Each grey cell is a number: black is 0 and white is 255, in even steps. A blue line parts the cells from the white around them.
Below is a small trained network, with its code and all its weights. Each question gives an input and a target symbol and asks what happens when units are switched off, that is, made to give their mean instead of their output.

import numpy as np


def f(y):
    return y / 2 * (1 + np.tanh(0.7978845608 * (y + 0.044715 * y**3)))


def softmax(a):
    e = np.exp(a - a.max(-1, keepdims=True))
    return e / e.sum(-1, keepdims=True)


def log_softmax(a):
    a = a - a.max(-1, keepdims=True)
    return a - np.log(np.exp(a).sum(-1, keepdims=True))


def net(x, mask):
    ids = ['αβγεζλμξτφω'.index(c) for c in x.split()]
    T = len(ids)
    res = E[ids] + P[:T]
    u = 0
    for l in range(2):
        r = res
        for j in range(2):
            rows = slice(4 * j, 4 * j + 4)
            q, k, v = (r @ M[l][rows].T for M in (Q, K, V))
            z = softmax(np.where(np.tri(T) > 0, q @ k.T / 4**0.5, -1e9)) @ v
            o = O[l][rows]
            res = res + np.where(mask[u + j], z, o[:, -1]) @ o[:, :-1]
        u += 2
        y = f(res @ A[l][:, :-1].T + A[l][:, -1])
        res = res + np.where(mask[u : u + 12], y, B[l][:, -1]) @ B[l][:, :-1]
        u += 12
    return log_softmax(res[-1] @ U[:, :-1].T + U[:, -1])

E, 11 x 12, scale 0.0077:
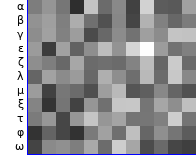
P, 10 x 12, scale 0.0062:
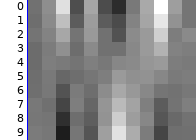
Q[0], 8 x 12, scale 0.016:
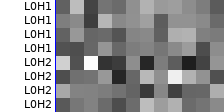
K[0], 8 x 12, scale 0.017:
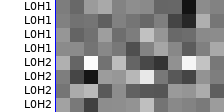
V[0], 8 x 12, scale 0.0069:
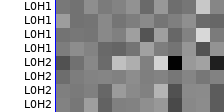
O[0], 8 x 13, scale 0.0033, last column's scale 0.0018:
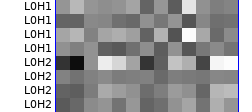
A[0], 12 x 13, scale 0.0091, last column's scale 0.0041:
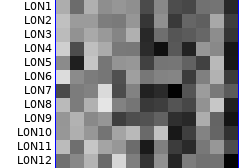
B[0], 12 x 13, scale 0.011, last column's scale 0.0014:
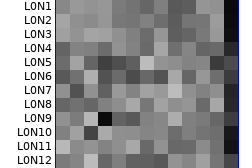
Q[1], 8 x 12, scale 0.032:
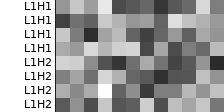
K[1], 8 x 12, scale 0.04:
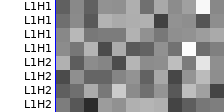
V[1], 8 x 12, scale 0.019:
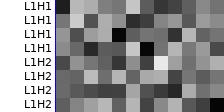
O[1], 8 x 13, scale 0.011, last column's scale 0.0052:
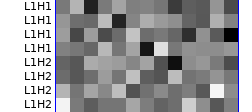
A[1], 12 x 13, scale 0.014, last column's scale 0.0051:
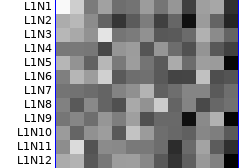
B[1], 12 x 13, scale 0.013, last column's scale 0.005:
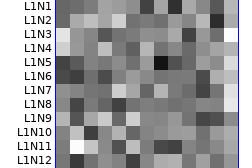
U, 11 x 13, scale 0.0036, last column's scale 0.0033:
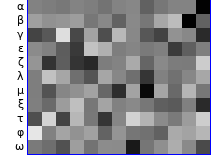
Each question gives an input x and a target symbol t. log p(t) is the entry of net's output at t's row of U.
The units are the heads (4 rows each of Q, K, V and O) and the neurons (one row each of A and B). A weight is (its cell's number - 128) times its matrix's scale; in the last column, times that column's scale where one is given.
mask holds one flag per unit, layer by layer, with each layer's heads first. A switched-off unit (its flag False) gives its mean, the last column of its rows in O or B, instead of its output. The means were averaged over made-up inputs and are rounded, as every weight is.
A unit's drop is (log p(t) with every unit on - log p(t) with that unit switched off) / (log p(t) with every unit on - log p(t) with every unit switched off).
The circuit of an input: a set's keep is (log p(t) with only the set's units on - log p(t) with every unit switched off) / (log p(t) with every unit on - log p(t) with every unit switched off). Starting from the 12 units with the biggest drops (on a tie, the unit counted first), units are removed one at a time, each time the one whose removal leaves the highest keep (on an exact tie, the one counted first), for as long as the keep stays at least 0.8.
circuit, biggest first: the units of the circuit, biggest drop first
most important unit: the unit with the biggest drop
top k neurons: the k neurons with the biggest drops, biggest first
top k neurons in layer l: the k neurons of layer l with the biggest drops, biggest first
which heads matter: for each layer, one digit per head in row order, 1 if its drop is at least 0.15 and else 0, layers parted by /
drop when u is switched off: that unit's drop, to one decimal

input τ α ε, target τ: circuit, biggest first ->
[L1H1 L1H2]
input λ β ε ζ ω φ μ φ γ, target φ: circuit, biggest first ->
[L1H2 L1N3]
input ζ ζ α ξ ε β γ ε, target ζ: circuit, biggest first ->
[L1N8 L1H1 L1H2]
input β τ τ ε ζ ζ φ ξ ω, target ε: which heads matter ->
00 / 10
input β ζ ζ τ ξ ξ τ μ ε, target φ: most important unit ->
L1H1
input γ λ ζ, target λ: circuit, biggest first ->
[L1N11 L1H2 L1H1]
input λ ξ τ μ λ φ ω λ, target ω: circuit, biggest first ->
[L1H2 L1N5]
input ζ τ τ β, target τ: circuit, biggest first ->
[L1H2 L1H1]
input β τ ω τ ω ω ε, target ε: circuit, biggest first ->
[L1H1 L1N7]
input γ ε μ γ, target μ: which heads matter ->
00 / 01
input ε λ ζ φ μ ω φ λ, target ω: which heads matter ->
01 / 01
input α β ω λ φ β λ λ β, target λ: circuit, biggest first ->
[L0H2 L1N11 L1H2]
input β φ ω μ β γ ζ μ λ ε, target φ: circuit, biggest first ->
[L1N4 L1H1]
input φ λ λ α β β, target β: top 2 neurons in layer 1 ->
[L1N2 L1N1]
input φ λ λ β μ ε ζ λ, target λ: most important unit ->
L0H2
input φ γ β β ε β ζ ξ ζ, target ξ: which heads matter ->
00 / 01
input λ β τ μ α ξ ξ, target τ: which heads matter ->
00 / 10
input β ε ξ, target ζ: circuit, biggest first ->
[L1H1 L1N8 L1H2]
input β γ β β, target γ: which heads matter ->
01 / 11
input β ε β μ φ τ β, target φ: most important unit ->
L1H2
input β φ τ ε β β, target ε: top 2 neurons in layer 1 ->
[L1N6 L1N7]
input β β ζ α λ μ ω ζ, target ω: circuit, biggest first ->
[L1N5 L1H2]
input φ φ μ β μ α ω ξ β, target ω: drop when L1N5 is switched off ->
0.7
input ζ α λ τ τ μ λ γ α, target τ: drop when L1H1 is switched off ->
0.4
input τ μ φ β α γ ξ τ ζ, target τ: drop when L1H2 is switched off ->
0.5
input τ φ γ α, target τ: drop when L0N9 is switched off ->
0.0
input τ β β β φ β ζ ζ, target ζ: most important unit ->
L0H2
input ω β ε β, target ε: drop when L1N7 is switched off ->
0.3
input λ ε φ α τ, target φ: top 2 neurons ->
[L1N3 L0N5]
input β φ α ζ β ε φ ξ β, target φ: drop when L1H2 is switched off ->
1.1
